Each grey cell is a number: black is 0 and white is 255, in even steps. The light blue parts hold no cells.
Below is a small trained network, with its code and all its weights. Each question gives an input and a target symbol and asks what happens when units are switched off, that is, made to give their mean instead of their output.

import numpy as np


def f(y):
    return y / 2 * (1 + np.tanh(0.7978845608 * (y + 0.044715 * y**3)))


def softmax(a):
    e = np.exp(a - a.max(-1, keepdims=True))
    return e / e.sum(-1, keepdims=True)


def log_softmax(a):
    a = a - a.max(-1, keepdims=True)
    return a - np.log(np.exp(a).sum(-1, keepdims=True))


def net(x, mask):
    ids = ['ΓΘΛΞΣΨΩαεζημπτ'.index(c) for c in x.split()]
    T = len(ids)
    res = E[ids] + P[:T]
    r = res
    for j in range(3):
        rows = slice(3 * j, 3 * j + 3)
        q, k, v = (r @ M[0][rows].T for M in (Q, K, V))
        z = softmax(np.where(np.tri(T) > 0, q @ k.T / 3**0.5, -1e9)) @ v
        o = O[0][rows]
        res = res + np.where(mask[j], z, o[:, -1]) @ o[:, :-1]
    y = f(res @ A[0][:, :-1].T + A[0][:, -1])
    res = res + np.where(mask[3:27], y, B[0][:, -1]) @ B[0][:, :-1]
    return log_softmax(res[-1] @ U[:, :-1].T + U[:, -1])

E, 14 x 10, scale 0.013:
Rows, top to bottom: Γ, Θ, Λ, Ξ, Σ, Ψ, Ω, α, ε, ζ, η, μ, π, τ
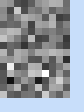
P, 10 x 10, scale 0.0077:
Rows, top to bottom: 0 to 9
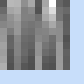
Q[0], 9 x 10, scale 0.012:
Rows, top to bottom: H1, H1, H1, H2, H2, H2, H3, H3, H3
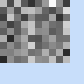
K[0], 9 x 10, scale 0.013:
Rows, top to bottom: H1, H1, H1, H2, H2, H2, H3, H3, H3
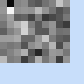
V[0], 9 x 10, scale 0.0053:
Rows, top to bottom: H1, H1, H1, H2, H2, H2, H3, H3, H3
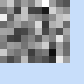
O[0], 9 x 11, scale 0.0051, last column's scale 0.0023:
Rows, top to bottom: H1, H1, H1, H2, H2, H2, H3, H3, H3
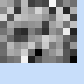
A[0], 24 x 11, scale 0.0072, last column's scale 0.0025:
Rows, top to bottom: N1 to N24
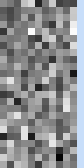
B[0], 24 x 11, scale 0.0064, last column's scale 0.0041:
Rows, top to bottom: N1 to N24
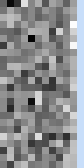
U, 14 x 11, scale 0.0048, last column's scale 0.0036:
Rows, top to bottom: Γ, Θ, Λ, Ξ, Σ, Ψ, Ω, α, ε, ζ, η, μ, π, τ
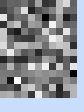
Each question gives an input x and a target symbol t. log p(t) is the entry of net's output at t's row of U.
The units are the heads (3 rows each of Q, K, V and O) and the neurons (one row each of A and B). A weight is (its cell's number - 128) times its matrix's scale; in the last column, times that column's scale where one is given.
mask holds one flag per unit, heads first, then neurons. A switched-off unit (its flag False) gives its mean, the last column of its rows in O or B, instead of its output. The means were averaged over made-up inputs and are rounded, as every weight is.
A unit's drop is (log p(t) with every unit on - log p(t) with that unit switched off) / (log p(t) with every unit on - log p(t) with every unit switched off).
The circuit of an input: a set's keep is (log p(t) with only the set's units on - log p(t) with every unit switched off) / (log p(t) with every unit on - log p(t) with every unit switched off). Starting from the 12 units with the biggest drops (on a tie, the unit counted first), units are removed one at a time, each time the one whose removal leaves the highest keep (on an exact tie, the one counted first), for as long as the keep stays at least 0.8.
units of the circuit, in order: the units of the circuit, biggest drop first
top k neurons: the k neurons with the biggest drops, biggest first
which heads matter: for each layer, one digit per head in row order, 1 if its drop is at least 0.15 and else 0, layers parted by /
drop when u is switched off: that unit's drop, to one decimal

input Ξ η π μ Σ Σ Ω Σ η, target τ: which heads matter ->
101
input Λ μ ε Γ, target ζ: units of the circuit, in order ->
(H1)
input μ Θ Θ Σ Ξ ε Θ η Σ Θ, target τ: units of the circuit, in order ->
(H3; H1; N4; N9)
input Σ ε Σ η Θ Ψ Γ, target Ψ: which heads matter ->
010
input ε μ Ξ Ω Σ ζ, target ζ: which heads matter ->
010
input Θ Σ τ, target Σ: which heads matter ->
100
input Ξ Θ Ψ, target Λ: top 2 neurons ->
(N13; N1)
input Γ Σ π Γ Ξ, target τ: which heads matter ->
100
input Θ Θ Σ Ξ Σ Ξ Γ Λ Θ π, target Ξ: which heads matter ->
000
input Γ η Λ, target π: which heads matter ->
100
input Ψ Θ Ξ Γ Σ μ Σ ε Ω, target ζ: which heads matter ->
100
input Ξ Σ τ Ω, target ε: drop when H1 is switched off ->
0.5
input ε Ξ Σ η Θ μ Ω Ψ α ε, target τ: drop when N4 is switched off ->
0.4
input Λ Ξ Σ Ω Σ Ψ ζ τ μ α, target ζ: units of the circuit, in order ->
(H1)
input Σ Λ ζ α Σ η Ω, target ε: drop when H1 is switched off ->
0.6
